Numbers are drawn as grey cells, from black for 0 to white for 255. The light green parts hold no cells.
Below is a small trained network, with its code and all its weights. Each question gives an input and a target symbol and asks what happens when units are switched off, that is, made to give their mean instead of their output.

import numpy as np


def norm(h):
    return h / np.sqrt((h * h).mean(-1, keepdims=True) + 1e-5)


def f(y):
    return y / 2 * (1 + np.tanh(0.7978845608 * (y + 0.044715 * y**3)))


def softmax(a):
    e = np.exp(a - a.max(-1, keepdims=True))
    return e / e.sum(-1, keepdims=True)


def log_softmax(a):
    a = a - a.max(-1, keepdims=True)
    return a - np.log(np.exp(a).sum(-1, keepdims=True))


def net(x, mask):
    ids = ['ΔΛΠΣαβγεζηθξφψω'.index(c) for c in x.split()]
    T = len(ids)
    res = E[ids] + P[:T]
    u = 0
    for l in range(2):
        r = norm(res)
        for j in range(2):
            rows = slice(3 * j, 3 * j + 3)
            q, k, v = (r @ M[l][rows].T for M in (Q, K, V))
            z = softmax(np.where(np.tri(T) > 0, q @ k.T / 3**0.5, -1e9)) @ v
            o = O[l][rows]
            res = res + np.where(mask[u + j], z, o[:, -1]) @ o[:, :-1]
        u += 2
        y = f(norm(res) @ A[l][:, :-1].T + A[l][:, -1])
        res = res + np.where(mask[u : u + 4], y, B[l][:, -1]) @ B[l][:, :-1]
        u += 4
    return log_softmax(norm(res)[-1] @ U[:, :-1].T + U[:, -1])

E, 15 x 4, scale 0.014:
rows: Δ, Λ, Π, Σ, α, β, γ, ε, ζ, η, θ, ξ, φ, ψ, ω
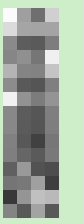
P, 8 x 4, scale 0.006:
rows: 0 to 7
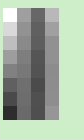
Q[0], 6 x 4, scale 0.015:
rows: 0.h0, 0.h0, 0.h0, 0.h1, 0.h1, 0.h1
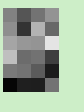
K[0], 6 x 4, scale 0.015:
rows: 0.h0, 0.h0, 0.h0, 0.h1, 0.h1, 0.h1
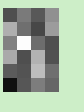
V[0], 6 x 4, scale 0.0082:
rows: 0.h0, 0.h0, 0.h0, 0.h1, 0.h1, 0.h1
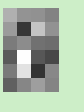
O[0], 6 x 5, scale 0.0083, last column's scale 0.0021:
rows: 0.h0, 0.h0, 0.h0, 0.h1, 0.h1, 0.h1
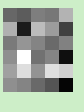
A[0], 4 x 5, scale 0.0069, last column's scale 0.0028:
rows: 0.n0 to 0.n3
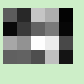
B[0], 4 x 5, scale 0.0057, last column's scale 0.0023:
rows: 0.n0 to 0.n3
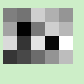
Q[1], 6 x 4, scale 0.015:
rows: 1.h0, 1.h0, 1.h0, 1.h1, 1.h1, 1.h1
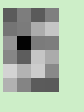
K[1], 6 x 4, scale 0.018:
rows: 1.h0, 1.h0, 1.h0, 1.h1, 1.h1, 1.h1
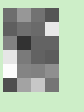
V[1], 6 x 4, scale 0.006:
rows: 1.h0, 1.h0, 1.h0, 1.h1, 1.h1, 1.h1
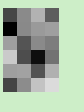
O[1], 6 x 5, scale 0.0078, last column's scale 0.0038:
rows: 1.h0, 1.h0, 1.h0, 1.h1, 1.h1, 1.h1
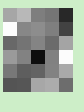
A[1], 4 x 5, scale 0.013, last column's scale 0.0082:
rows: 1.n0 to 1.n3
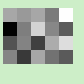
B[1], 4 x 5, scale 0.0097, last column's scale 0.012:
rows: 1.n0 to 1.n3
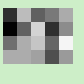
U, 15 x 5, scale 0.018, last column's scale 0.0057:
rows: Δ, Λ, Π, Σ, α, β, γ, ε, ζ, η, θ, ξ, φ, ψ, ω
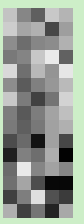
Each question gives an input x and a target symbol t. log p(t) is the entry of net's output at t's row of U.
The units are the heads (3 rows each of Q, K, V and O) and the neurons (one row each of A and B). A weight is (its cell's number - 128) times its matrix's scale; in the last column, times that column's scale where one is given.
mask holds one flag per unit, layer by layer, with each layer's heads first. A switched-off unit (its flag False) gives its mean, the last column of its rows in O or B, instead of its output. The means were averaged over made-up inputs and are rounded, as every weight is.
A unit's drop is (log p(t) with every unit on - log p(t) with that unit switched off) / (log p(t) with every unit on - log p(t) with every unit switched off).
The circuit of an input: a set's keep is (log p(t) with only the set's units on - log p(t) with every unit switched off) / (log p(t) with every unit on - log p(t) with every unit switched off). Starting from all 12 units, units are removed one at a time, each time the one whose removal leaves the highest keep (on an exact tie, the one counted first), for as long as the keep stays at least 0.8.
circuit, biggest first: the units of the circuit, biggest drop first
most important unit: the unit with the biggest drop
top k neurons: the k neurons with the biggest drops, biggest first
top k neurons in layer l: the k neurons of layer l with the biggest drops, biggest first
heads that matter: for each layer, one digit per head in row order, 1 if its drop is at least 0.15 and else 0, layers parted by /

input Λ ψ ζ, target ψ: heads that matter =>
00 / 01
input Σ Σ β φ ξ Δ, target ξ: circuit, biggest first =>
0.h0
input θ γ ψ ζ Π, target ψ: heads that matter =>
01 / 01
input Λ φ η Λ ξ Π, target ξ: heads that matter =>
01 / 00
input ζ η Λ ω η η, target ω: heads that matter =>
01 / 00
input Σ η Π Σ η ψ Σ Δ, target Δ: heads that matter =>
00 / 00
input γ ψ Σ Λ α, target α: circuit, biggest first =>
0.n2, 1.n2
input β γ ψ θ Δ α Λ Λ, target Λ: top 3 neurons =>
0.n2, 1.n3, 1.n0
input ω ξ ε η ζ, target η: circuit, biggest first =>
1.h1, 0.n2
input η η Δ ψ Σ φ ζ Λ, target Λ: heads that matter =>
11 / 00
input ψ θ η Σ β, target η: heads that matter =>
00 / 01
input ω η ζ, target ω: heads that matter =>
01 / 00
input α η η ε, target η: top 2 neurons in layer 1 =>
1.n1, 1.n0
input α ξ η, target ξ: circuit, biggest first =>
0.h1
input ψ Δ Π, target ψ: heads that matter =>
00 / 11
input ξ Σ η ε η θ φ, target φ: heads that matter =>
01 / 00
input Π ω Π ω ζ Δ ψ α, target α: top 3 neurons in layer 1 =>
1.n3, 1.n1, 1.n2
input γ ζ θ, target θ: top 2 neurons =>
1.n2, 0.n2
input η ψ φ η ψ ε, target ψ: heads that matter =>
01 / 01
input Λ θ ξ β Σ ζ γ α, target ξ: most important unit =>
0.h0
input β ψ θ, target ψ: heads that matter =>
00 / 01
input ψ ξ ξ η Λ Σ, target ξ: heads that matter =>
00 / 00
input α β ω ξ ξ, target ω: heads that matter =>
10 / 00
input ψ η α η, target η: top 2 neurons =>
0.n2, 0.n3
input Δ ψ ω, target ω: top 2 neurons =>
1.n2, 1.n3
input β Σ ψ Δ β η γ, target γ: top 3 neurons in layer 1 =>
1.n2, 1.n0, 1.n1
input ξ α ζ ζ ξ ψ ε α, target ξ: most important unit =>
0.h1
